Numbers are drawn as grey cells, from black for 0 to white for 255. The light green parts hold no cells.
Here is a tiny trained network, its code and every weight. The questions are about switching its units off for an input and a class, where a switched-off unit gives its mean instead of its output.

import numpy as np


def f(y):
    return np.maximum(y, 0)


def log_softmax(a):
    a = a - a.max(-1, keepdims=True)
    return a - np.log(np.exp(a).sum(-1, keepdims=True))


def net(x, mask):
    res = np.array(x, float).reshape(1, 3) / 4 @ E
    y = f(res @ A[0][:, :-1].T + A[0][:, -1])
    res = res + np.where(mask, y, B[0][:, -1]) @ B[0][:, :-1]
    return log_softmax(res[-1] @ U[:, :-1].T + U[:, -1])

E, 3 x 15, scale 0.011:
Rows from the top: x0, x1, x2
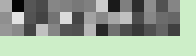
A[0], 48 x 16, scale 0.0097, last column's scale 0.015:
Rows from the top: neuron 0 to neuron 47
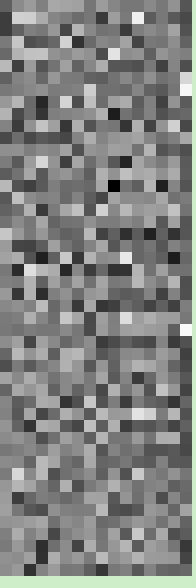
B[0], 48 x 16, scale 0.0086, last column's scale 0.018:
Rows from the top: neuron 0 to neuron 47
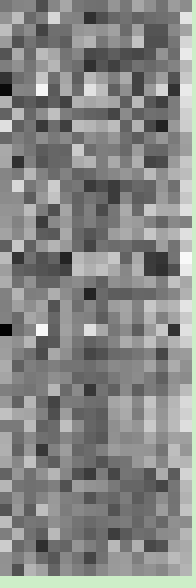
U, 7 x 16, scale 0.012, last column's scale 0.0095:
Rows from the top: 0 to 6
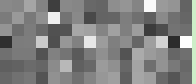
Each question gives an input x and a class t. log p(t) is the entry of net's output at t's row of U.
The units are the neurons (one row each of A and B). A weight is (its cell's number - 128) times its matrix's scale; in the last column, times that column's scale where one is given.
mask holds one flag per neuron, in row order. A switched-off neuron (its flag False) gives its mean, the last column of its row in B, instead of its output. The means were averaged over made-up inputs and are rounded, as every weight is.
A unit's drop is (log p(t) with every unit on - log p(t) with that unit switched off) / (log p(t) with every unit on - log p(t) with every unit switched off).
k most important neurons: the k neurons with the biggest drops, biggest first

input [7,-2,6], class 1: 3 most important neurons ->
[neuron 15; neuron 9; neuron 20]
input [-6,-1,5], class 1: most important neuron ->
[neuron 1]
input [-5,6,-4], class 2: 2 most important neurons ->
[neuron 21; neuron 8]
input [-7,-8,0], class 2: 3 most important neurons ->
[neuron 22; neuron 10; neuron 13]
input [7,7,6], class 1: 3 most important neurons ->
[neuron 15; neuron 20; neuron 9]
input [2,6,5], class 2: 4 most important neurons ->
[neuron 21; neuron 8; neuron 3; neuron 17]
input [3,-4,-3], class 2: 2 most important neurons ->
[neuron 22; neuron 10]
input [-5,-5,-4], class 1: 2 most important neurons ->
[neuron 21; neuron 1]
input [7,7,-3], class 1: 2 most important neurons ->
[neuron 15; neuron 9]
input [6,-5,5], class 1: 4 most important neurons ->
[neuron 15; neuron 9; neuron 20; neuron 5]
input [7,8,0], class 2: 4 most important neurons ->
[neuron 21; neuron 8; neuron 3; neuron 45]
